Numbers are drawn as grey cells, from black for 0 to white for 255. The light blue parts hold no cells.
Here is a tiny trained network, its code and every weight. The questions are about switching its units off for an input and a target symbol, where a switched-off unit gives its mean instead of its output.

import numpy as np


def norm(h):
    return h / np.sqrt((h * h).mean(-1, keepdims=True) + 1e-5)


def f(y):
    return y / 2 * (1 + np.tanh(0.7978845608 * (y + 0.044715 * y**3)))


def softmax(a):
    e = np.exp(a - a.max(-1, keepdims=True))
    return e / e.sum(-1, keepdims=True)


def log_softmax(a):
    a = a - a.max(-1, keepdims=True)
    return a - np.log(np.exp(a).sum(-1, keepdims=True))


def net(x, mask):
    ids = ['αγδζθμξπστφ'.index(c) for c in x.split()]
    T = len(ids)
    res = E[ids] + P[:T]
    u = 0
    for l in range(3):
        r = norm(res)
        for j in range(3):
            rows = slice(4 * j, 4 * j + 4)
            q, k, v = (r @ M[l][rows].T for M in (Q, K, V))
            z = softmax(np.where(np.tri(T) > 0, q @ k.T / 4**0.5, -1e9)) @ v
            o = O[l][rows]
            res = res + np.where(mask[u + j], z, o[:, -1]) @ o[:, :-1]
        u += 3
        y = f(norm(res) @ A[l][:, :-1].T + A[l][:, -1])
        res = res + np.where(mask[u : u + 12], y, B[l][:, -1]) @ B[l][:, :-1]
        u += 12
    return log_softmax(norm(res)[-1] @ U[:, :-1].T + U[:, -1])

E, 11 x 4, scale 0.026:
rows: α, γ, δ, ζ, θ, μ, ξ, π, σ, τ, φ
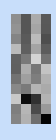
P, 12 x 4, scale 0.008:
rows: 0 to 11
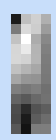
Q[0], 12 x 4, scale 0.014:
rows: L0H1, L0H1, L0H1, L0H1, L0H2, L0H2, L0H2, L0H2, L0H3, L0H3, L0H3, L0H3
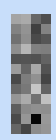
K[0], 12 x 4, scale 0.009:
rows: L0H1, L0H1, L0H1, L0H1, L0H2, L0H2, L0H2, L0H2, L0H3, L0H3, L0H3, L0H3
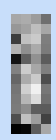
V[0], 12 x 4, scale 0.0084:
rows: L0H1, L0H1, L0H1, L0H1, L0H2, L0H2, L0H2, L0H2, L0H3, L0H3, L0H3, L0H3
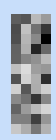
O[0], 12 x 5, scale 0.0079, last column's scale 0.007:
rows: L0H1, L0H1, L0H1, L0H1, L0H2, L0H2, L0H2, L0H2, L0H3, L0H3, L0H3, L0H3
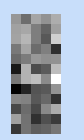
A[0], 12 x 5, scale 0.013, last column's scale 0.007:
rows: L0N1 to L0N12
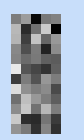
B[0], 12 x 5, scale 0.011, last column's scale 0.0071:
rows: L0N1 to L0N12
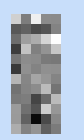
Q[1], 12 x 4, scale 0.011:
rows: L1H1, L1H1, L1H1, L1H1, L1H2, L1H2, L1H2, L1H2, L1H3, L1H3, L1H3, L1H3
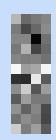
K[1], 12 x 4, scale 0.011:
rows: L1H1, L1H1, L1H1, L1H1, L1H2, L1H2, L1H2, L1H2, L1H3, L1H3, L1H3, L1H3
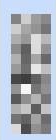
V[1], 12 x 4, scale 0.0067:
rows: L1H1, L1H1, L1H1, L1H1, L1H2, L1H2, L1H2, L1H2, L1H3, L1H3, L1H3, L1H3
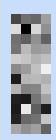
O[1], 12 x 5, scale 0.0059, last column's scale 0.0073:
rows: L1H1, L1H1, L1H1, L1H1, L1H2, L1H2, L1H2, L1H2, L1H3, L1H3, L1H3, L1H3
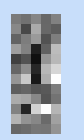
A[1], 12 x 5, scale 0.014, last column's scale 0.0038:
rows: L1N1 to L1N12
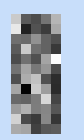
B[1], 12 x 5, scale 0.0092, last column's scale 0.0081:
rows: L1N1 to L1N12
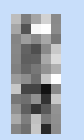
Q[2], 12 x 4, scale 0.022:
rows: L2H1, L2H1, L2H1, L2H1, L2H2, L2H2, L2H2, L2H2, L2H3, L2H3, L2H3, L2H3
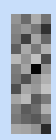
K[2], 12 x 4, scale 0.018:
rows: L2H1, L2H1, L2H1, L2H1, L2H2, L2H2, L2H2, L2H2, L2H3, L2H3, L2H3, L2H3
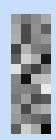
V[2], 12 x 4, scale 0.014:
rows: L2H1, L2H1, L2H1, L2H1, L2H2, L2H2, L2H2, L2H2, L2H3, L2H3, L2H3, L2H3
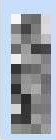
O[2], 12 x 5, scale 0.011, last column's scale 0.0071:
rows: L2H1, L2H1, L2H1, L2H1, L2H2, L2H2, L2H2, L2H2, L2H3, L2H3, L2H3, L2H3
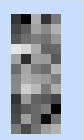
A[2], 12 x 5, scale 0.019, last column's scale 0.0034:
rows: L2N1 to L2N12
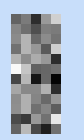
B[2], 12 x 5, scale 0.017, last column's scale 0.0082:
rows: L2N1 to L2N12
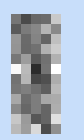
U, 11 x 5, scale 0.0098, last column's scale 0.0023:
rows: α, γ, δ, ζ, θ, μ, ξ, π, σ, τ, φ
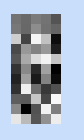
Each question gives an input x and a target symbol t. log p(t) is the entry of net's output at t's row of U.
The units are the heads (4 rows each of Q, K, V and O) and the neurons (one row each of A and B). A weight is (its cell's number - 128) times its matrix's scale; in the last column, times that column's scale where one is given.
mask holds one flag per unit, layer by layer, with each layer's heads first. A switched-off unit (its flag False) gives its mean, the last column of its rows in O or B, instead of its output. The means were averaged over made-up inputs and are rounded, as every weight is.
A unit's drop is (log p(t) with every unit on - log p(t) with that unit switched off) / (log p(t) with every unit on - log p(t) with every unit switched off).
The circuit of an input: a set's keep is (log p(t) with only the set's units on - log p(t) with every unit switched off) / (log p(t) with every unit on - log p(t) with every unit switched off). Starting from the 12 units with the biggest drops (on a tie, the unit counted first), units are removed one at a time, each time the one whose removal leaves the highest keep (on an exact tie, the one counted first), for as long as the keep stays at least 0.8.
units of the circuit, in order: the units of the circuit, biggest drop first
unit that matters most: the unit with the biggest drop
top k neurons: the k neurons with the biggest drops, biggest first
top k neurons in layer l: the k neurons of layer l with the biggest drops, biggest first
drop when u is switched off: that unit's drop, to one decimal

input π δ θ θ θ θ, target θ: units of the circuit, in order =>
(L2N6)
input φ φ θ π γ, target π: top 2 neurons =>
(L1N5 L0N4)
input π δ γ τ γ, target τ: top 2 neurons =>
(L0N10 L1N9)
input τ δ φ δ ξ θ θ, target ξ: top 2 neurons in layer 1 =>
(L1N5 L1N7)
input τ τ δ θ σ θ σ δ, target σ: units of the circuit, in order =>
(L1H2 L2H1)
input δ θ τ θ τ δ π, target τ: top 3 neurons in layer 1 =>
(L1N1 L1N11 L1N9)
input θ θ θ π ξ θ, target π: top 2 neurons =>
(L1N5 L2N12)
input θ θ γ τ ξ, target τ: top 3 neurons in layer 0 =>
(L0N10 L0N1 L0N4)
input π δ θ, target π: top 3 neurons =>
(L1N5 L2N7 L0N7)
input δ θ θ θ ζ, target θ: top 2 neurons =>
(L0N3 L2N6)
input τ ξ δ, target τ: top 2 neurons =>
(L0N10 L0N1)
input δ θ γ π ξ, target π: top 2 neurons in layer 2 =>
(L2N7 L2N12)
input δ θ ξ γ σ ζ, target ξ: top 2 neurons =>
(L0N4 L0N3)
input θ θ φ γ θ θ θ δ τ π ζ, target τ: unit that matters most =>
L0N10
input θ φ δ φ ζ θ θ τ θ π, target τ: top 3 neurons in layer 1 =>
(L1N1 L1N11 L1N7)
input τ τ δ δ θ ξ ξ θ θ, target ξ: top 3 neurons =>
(L0N10 L1N5 L2N6)
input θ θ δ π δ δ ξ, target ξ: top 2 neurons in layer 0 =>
(L0N10 L0N7)
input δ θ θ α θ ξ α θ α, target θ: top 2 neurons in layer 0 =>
(L0N3 L0N9)
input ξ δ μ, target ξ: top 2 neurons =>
(L2N7 L1N7)
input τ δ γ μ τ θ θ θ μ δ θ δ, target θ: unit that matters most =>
L0N4
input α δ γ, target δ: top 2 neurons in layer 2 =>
(L2N6 L2N7)
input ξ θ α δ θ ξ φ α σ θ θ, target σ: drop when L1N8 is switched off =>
0.3
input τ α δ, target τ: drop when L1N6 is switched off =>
0.0
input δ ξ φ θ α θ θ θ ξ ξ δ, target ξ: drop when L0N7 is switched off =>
0.1
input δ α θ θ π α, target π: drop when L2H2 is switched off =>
0.1
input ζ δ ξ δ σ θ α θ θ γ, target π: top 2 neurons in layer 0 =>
(L0N4 L0N3)
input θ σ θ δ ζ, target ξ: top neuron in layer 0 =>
(L0N3)
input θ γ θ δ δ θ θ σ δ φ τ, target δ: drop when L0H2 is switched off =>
1.0
